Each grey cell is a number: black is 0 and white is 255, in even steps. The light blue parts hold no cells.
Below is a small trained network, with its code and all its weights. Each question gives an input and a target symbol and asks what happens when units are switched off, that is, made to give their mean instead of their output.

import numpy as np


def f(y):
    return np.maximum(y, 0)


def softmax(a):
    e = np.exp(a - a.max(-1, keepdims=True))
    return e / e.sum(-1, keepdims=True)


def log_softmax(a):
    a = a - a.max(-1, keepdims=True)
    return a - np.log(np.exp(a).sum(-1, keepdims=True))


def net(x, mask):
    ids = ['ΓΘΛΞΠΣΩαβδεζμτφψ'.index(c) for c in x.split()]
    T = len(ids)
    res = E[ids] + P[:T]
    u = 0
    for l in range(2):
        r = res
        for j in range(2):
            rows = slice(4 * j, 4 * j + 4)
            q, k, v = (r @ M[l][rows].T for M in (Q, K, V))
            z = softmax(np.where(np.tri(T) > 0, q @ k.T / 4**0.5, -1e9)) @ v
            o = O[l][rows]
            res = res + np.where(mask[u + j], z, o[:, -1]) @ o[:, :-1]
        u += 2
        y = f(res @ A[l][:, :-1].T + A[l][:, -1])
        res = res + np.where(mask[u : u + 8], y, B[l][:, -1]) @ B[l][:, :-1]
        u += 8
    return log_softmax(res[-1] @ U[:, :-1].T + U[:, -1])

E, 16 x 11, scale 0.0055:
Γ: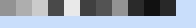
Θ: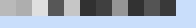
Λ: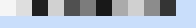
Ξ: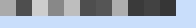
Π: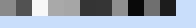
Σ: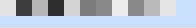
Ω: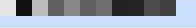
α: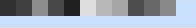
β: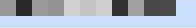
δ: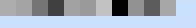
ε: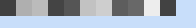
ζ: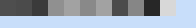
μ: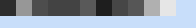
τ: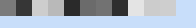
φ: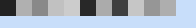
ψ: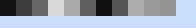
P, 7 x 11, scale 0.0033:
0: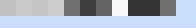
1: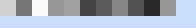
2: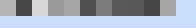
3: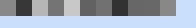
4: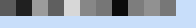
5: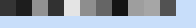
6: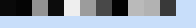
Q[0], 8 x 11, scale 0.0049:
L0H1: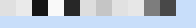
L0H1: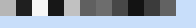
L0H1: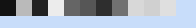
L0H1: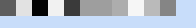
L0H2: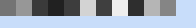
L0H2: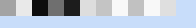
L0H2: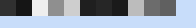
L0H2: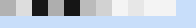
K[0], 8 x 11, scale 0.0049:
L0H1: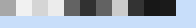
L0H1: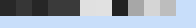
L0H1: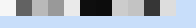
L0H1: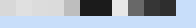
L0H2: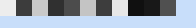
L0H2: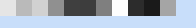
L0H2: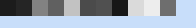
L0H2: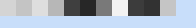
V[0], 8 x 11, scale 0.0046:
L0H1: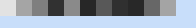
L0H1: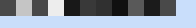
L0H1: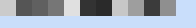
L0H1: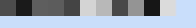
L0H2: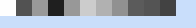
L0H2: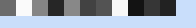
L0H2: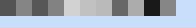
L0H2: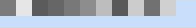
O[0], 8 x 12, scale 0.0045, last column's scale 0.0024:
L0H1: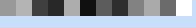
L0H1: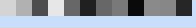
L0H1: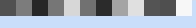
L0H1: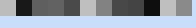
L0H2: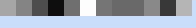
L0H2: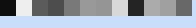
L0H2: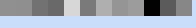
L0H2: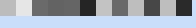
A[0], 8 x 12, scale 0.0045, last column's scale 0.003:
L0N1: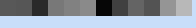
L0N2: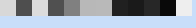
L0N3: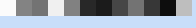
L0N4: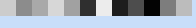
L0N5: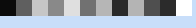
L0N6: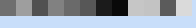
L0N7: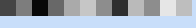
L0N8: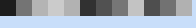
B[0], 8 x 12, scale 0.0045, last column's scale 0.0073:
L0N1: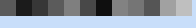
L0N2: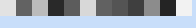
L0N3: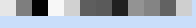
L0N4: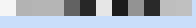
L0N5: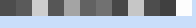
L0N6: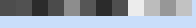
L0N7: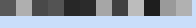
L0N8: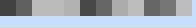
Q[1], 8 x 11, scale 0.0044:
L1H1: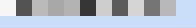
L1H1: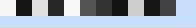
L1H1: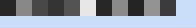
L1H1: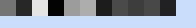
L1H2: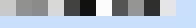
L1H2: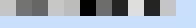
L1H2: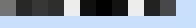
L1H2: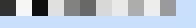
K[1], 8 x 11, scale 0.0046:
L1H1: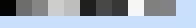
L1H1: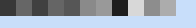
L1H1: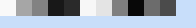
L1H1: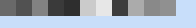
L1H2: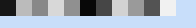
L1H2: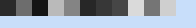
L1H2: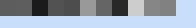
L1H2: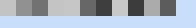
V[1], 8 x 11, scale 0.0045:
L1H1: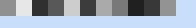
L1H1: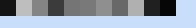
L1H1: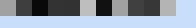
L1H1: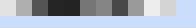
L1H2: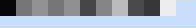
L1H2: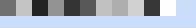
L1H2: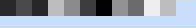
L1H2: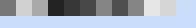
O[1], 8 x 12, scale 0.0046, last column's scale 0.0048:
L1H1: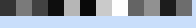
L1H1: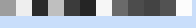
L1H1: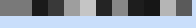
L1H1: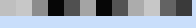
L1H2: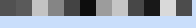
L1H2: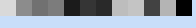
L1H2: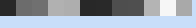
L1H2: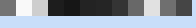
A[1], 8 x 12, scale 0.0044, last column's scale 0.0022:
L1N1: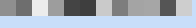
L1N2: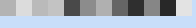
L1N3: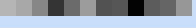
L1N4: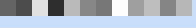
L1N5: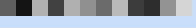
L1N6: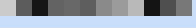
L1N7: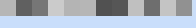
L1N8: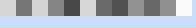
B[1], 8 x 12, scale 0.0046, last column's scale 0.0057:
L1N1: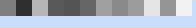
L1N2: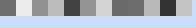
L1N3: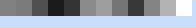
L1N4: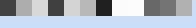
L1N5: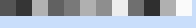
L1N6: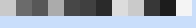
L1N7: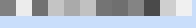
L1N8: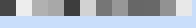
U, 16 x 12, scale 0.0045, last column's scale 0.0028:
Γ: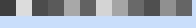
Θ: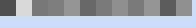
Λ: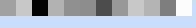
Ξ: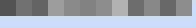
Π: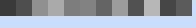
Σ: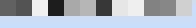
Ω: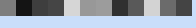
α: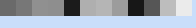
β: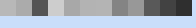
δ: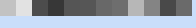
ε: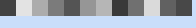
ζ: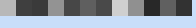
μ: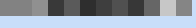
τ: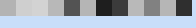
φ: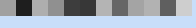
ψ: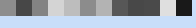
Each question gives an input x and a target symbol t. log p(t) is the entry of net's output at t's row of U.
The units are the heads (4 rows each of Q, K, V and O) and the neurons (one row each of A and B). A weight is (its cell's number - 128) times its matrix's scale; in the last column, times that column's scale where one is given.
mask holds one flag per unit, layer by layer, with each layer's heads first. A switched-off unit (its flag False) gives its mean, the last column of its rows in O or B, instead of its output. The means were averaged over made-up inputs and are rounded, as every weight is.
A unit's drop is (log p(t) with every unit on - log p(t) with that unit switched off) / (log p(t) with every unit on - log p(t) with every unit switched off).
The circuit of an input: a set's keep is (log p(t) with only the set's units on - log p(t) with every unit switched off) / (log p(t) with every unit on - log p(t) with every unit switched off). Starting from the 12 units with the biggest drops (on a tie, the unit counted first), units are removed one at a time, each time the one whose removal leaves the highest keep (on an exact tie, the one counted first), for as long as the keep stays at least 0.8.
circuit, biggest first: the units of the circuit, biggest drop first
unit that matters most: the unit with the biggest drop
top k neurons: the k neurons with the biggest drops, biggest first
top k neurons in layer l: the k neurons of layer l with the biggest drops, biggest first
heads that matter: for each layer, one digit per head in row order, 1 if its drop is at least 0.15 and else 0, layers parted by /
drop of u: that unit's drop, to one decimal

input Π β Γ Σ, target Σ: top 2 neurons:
(L0N3, L1N4)
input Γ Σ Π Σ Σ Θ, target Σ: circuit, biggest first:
(L0H1, L0N3, L1N4)
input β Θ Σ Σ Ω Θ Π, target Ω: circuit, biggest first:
(L1H2, L0N2, L0H2, L1N6)
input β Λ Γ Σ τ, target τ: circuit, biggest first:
(L1H1, L0H2, L1N7)
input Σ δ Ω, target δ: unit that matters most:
L1H2
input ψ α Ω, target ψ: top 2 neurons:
(L0N4, L0N3)
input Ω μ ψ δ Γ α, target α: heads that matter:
10 / 10
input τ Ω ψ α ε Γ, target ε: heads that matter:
10 / 01
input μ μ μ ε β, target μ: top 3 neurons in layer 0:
(L0N4, L0N6, L0N2)
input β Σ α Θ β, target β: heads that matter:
01 / 01
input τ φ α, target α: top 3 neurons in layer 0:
(L0N3, L0N8, L0N2)
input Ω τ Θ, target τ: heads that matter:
01 / 10
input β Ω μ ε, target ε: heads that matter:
10 / 01
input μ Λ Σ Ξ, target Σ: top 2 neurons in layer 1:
(L1N4, L1N5)
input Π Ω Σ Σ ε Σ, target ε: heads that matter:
10 / 11
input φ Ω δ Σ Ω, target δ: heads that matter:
00 / 11
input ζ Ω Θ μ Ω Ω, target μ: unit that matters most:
L0H1
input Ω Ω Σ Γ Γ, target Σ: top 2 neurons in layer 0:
(L0N5, L0N3)
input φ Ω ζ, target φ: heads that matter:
01 / 10
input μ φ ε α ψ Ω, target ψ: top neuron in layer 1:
(L1N7)
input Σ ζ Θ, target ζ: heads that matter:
10 / 11
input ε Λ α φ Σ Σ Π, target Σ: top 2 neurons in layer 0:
(L0N5, L0N8)
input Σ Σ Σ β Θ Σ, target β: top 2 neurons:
(L0N2, L0N5)
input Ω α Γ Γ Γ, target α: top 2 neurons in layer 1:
(L1N3, L1N5)
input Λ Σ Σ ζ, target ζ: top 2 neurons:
(L1N6, L0N7)
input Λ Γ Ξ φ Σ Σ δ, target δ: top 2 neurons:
(L0N7, L1N6)
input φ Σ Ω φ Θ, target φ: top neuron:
(L1N1)
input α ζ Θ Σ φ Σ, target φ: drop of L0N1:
0.1
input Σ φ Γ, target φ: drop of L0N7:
0.0
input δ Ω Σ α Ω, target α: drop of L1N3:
0.2
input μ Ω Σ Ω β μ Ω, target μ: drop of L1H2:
0.5
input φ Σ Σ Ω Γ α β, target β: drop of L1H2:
0.7
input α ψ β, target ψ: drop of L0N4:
0.1
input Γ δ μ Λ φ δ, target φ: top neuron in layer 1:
(L1N1)
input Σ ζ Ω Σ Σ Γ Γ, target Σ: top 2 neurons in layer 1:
(L1N5, L1N4)
